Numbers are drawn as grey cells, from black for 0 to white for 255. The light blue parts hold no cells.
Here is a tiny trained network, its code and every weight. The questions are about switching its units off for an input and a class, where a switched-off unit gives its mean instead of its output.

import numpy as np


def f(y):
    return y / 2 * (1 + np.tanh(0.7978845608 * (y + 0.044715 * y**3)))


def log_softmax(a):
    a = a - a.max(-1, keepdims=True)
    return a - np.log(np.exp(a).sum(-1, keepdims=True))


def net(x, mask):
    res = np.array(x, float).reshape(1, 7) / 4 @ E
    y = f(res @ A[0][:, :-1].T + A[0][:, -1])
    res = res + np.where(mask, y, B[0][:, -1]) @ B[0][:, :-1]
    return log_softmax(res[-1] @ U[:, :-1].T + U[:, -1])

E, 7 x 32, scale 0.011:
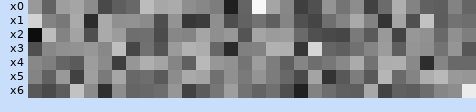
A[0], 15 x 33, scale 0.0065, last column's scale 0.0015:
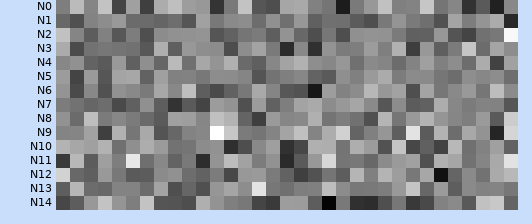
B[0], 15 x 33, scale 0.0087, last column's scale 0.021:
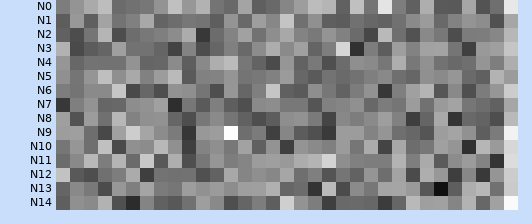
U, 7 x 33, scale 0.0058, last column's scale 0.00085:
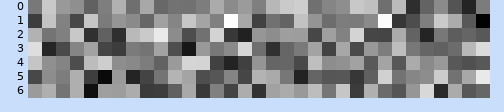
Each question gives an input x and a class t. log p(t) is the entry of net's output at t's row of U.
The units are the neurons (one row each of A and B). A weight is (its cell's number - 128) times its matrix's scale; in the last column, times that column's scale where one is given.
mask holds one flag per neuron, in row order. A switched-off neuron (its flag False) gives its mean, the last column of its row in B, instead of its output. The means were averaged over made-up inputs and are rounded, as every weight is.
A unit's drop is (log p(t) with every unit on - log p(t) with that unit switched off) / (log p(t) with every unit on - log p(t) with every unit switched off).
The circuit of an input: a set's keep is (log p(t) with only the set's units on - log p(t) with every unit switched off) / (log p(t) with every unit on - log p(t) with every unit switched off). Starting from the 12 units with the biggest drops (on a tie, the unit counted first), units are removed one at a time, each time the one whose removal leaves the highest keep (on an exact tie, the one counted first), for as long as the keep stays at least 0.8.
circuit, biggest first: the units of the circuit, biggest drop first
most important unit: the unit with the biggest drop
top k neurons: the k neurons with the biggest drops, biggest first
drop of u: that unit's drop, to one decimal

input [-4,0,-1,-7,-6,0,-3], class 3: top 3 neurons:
[N6, N3, N12]
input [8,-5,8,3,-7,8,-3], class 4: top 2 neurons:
[N9, N8]
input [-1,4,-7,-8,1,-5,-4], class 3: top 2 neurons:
[N3, N6]
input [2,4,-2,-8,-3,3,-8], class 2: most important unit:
N0
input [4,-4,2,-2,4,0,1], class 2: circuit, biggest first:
[N3, N11]
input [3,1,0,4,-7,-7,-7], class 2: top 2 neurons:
[N0, N11]
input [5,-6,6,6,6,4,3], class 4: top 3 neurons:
[N9, N8, N4]
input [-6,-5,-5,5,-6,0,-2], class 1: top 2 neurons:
[N13, N11]
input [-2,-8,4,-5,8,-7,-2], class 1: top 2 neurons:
[N13, N12]
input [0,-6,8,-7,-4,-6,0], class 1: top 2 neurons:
[N13, N0]
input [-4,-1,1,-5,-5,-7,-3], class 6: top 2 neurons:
[N10, N3]
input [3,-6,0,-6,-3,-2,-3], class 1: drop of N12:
0.1
